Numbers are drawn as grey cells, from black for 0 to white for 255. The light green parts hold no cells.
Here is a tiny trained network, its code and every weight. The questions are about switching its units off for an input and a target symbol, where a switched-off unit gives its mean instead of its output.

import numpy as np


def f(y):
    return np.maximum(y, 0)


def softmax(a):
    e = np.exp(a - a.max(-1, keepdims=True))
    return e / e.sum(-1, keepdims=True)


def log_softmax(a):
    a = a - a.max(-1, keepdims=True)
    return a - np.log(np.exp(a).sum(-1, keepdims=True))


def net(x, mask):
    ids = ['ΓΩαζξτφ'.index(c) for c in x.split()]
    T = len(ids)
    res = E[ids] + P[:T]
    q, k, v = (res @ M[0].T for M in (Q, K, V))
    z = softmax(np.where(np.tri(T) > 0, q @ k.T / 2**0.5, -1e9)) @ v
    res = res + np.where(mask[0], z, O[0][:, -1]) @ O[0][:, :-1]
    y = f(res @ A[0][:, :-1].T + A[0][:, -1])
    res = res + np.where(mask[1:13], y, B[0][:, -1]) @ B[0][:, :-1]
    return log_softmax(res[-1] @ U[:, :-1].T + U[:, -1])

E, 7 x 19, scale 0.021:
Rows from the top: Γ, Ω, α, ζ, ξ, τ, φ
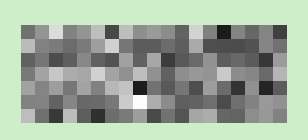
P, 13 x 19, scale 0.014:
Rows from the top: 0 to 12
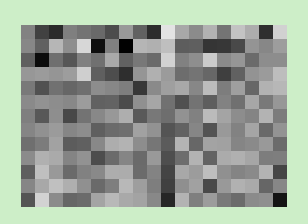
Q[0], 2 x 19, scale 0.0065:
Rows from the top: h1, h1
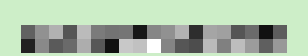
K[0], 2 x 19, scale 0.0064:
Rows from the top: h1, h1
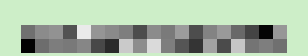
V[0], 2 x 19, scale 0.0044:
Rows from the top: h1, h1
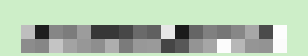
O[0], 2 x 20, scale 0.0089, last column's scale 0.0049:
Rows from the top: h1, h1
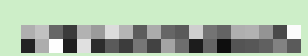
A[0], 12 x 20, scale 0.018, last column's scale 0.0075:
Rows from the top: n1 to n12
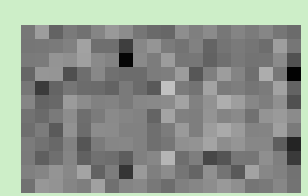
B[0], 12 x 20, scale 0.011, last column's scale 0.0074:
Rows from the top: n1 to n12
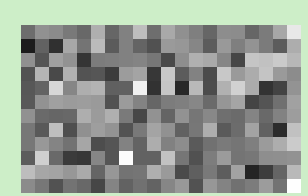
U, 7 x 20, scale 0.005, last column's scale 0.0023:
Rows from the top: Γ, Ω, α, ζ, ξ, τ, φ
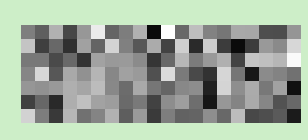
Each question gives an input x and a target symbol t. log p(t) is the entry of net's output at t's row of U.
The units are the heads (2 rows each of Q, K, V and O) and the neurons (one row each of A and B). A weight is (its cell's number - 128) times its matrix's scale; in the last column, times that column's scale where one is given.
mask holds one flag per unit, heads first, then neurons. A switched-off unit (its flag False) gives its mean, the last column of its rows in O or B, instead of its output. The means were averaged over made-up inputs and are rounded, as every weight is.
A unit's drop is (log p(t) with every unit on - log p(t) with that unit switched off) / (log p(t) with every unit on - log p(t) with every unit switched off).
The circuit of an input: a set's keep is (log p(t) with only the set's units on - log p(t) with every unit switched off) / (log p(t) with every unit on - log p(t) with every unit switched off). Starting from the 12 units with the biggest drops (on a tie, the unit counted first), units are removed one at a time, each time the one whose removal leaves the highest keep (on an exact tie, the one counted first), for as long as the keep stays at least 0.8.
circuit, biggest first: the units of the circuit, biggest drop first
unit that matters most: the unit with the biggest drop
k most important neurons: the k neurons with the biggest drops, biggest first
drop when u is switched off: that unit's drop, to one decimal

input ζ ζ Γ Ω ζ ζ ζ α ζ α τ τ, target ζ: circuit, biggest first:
h1, n10
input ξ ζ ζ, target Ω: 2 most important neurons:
n11, n3
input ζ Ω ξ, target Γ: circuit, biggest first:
n5
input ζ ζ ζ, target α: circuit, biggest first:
n3, h1
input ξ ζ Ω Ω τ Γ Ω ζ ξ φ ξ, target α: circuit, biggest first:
n1, n11
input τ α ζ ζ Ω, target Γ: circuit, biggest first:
n5, h1
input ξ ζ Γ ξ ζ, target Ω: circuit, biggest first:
n12, n8
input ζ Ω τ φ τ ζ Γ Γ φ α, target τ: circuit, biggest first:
n2, h1
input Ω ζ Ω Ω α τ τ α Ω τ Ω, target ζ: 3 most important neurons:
n1, n3, n12
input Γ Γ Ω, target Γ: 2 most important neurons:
n5, n12
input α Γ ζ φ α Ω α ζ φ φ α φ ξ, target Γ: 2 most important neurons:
n5, n8
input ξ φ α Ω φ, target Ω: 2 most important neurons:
n9, n8
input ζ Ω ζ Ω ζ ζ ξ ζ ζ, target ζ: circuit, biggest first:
n4, h1
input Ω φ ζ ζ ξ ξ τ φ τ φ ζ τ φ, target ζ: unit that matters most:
n1
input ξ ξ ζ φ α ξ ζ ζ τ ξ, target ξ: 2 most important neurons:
n12, n1
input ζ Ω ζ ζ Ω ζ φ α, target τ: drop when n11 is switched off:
0.0
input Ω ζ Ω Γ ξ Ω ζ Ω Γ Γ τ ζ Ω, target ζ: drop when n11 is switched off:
-0.1
